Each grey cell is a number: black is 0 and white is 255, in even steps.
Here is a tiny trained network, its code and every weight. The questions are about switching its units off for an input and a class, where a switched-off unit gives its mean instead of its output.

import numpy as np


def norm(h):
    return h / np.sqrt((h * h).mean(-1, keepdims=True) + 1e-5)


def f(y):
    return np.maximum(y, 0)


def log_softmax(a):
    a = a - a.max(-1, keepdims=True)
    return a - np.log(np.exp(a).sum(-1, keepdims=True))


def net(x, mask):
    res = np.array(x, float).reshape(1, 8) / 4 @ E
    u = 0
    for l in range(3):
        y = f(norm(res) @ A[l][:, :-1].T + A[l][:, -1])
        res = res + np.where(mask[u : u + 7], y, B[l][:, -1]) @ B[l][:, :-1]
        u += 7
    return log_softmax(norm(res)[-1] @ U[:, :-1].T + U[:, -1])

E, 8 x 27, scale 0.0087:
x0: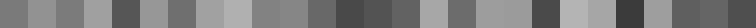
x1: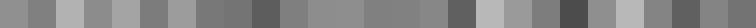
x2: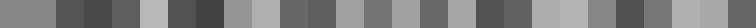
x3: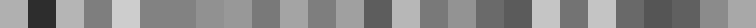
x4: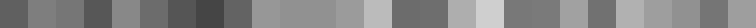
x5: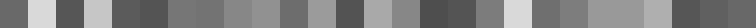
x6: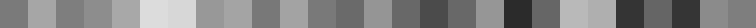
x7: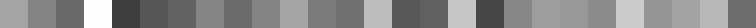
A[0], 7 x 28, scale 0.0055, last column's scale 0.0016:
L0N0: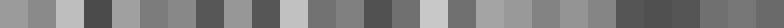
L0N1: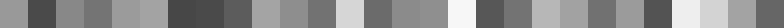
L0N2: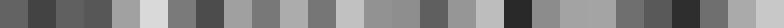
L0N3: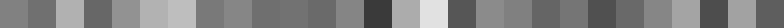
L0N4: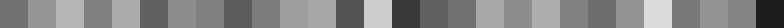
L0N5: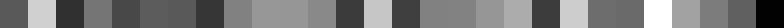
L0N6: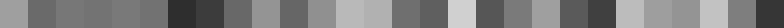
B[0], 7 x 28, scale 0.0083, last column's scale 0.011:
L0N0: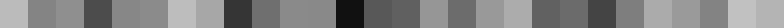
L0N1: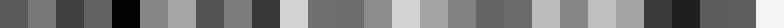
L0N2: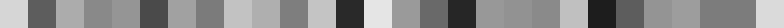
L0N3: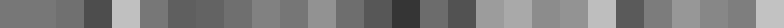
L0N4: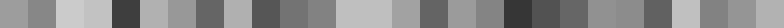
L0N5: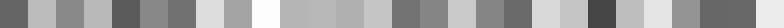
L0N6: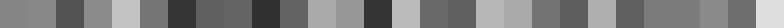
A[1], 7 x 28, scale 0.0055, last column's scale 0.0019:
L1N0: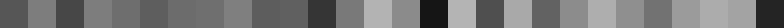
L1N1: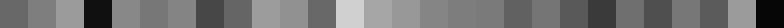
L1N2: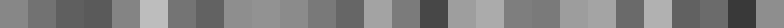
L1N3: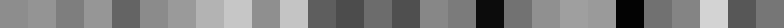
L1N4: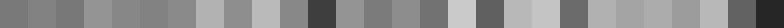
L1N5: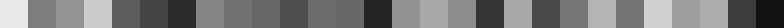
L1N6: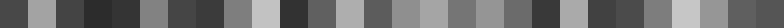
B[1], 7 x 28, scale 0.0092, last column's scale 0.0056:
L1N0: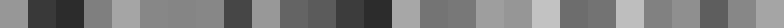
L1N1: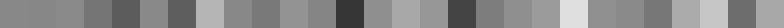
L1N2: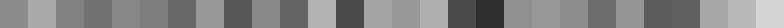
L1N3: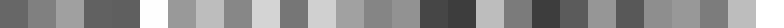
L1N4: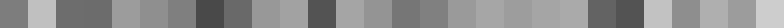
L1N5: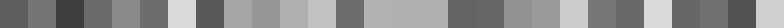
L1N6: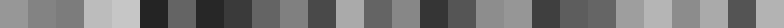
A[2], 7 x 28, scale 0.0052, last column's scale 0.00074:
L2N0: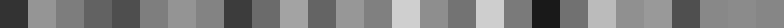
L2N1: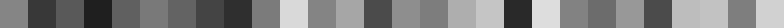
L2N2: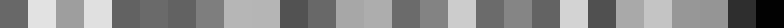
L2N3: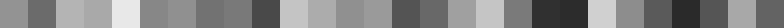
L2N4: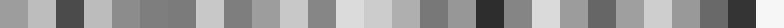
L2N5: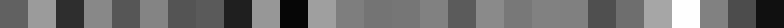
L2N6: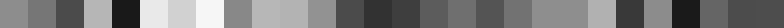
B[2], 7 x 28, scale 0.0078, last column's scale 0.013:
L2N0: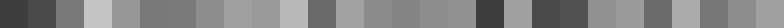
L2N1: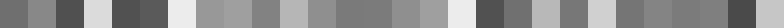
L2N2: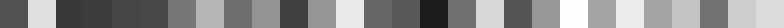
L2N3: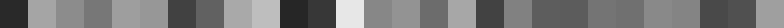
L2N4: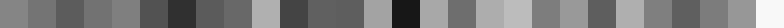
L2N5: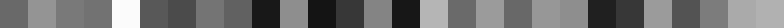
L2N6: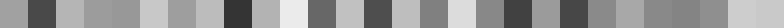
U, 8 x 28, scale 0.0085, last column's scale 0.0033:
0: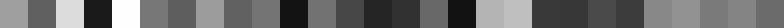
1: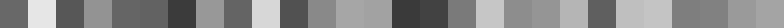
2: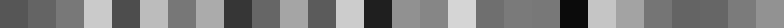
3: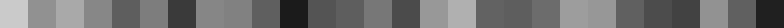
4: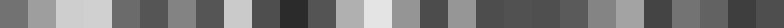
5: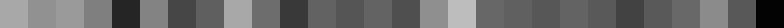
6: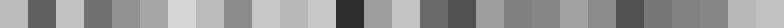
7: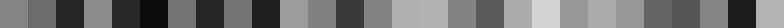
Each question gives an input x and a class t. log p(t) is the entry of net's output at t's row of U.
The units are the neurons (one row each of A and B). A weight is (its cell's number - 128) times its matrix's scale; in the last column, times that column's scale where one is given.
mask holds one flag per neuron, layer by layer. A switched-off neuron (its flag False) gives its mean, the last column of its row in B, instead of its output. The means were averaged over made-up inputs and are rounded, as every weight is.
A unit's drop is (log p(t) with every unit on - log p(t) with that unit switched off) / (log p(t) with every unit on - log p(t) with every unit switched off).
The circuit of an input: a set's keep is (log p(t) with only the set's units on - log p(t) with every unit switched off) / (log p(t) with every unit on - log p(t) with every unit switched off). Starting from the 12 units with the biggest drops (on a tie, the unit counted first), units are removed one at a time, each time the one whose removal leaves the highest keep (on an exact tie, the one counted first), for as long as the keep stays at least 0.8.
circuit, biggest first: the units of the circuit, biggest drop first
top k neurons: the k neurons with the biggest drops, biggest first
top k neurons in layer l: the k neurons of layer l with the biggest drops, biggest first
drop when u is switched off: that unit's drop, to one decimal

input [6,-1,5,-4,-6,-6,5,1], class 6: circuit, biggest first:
[L1N3]
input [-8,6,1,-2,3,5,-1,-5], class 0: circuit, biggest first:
[L0N5, L2N2]
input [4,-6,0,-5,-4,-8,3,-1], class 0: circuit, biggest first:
[L0N1, L0N5]
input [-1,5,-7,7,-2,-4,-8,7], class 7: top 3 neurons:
[L1N5, L2N6, L1N3]
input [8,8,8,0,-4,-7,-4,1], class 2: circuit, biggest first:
[L0N2, L2N6]
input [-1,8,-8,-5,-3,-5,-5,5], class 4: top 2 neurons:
[L0N5, L0N4]
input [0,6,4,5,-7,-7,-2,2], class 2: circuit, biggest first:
[L0N1, L2N6, L1N3]
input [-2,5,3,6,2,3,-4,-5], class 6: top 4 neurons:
[L0N2, L2N4, L0N0, L1N1]
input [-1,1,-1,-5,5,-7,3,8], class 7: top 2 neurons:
[L0N1, L0N6]
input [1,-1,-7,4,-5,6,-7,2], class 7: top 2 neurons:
[L0N5, L1N5]
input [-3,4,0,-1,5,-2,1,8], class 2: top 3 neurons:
[L0N2, L0N4, L0N6]
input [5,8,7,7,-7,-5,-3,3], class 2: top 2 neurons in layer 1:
[L1N2, L1N1]
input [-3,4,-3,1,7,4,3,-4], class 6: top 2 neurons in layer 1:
[L1N1, L1N6]
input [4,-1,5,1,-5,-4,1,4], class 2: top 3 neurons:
[L0N1, L2N6, L0N2]
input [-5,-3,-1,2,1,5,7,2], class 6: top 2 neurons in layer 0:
[L0N5, L0N6]
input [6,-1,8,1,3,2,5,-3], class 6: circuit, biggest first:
[L0N2]
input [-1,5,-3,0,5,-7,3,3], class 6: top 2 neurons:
[L0N2, L2N4]
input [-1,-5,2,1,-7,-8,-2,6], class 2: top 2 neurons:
[L2N6, L1N3]
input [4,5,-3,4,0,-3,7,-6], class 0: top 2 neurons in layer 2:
[L2N1, L2N3]
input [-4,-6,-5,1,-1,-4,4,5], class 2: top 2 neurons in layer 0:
[L0N5, L0N1]
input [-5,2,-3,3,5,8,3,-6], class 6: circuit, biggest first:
[L2N2]
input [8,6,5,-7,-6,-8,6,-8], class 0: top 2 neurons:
[L0N1, L0N3]
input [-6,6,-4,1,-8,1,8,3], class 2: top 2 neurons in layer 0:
[L0N2, L0N5]
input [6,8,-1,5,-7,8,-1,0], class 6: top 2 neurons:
[L1N5, L0N1]
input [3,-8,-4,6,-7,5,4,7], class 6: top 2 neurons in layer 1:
[L1N3, L1N5]
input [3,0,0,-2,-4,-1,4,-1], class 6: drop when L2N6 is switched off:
0.1
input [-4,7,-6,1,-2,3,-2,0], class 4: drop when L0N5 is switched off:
0.4
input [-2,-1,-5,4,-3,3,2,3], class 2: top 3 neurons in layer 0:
[L0N5, L0N2, L0N6]
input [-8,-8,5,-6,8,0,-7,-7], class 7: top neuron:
[L0N1]
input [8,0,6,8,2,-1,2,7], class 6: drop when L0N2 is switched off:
0.2
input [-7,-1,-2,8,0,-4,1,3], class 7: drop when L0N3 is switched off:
0.0
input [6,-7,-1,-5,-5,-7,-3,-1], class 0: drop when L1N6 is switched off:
0.3
